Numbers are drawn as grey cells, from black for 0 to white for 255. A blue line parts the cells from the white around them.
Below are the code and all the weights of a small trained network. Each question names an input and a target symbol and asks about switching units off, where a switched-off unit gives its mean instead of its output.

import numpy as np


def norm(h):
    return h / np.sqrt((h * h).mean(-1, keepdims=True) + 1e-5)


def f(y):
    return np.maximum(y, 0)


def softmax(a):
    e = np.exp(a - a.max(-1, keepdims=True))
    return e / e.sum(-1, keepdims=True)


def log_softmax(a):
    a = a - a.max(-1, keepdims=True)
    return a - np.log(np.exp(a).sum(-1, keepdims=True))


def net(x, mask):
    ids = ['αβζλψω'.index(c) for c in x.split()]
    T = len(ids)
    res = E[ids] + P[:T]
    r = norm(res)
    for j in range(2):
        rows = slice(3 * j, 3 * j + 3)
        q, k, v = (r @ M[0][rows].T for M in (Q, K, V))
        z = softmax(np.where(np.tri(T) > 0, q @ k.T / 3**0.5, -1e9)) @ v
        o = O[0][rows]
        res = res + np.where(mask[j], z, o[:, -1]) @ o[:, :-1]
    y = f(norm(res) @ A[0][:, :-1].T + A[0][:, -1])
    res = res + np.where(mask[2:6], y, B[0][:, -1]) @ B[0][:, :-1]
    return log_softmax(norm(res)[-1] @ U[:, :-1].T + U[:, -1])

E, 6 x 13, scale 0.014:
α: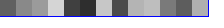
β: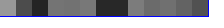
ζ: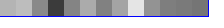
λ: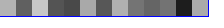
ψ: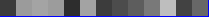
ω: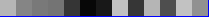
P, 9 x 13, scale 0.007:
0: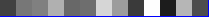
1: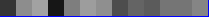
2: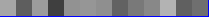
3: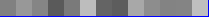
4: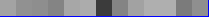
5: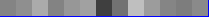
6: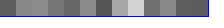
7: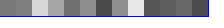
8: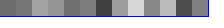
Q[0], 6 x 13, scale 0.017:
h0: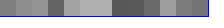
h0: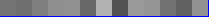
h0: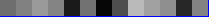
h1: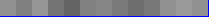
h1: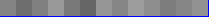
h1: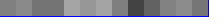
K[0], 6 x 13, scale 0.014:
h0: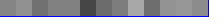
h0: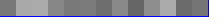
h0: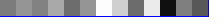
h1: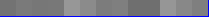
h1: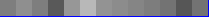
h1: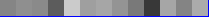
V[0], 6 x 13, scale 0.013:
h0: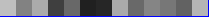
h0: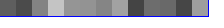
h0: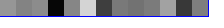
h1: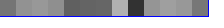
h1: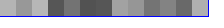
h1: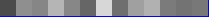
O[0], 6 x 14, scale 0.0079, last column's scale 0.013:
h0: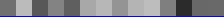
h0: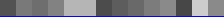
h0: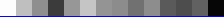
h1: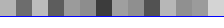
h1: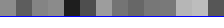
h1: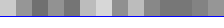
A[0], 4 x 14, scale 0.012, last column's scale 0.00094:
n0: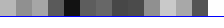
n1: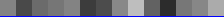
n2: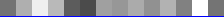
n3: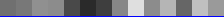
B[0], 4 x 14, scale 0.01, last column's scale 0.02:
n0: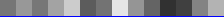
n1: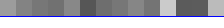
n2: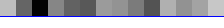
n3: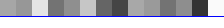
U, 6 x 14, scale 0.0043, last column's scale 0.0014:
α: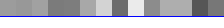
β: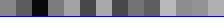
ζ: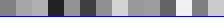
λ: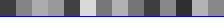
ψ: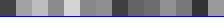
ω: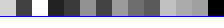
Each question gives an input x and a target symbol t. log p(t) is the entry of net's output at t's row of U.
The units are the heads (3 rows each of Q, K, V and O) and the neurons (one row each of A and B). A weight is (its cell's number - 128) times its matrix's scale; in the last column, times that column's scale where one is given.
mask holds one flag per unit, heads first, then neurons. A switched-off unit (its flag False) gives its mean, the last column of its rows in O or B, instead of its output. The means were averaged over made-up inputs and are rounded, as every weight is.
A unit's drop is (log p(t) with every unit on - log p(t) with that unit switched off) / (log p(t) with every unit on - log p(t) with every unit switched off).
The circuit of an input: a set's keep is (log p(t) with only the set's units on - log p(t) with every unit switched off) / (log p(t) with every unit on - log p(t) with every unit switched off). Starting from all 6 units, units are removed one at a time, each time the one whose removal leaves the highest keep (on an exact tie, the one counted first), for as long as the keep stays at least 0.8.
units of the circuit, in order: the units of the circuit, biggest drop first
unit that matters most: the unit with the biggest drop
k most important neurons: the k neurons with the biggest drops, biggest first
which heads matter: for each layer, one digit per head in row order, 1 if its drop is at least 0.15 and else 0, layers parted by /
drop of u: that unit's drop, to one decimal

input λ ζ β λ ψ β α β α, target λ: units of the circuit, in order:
h0; n3
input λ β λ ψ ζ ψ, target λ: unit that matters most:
h0
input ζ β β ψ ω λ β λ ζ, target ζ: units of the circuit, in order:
h0; n0; h1
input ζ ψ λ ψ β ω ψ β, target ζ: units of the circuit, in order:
h0; n0
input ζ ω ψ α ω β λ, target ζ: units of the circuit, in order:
h0; n0
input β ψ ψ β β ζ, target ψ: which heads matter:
01
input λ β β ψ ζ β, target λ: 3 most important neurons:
n3; n2; n1
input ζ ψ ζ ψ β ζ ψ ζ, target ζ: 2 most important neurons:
n3; n0
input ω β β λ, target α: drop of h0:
1.4
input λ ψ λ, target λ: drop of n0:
-0.1
